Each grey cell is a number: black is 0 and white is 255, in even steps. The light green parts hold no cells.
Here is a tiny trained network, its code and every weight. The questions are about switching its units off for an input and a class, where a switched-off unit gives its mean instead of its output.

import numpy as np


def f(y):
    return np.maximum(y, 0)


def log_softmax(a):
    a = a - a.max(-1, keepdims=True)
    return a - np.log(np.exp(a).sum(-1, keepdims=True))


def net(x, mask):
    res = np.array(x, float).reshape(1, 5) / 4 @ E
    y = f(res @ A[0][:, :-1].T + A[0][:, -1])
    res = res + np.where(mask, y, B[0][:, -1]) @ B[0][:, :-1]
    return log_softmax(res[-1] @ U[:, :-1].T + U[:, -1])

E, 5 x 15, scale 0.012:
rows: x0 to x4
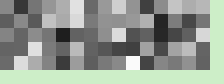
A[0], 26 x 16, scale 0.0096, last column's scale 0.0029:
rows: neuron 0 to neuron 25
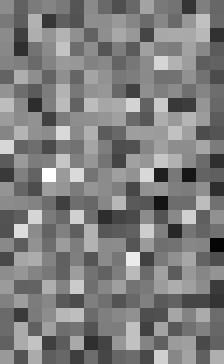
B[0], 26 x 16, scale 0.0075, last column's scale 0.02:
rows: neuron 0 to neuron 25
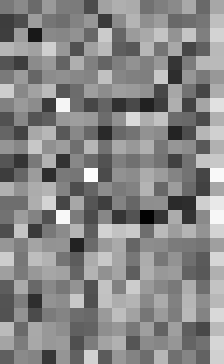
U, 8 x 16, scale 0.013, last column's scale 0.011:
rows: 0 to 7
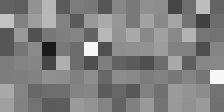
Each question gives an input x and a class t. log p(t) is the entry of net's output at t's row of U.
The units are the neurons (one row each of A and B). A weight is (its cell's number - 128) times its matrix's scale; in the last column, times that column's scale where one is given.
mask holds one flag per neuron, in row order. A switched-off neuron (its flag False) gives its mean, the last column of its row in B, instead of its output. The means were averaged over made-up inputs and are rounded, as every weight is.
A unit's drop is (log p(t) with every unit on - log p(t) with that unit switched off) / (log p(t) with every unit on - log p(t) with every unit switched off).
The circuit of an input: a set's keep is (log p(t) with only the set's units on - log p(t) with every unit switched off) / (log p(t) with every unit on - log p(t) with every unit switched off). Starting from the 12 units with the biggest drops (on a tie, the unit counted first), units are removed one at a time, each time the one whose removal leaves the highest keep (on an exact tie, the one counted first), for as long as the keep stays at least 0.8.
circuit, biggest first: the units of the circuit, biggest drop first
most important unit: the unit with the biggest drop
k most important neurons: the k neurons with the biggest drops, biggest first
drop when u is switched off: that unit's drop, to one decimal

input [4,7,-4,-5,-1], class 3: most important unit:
neuron 12
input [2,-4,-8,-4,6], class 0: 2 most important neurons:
neuron 11; neuron 9
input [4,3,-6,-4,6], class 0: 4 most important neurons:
neuron 9; neuron 11; neuron 4; neuron 3
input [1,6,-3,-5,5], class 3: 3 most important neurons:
neuron 12; neuron 15; neuron 3
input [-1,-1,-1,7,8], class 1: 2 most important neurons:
neuron 18; neuron 7
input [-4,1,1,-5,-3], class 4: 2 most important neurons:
neuron 7; neuron 2
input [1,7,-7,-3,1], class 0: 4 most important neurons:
neuron 9; neuron 11; neuron 25; neuron 4
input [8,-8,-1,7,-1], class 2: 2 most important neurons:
neuron 2; neuron 12
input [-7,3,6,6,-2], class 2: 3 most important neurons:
neuron 16; neuron 21; neuron 9
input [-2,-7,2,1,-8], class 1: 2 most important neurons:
neuron 12; neuron 3
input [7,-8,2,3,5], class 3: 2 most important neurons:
neuron 25; neuron 1
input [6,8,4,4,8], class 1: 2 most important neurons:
neuron 18; neuron 24
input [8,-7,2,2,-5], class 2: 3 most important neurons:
neuron 2; neuron 12; neuron 20
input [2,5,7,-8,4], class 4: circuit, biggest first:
neuron 7
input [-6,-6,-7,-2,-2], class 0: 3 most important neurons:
neuron 11; neuron 9; neuron 12
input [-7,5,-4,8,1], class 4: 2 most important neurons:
neuron 15; neuron 2
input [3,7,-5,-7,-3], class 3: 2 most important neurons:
neuron 12; neuron 15
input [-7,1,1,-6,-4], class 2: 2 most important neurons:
neuron 16; neuron 15
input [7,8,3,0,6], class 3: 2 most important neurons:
neuron 12; neuron 16
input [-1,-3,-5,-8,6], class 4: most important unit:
neuron 7
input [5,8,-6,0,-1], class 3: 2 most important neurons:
neuron 12; neuron 14
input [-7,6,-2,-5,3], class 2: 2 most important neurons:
neuron 16; neuron 21
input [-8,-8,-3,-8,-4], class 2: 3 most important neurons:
neuron 16; neuron 12; neuron 21
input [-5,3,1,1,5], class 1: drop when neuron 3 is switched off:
-0.1
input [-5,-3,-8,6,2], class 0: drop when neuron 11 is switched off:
0.2
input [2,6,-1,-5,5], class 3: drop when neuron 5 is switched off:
0.0
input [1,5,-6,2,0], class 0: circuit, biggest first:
neuron 9
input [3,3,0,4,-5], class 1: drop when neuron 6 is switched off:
0.1
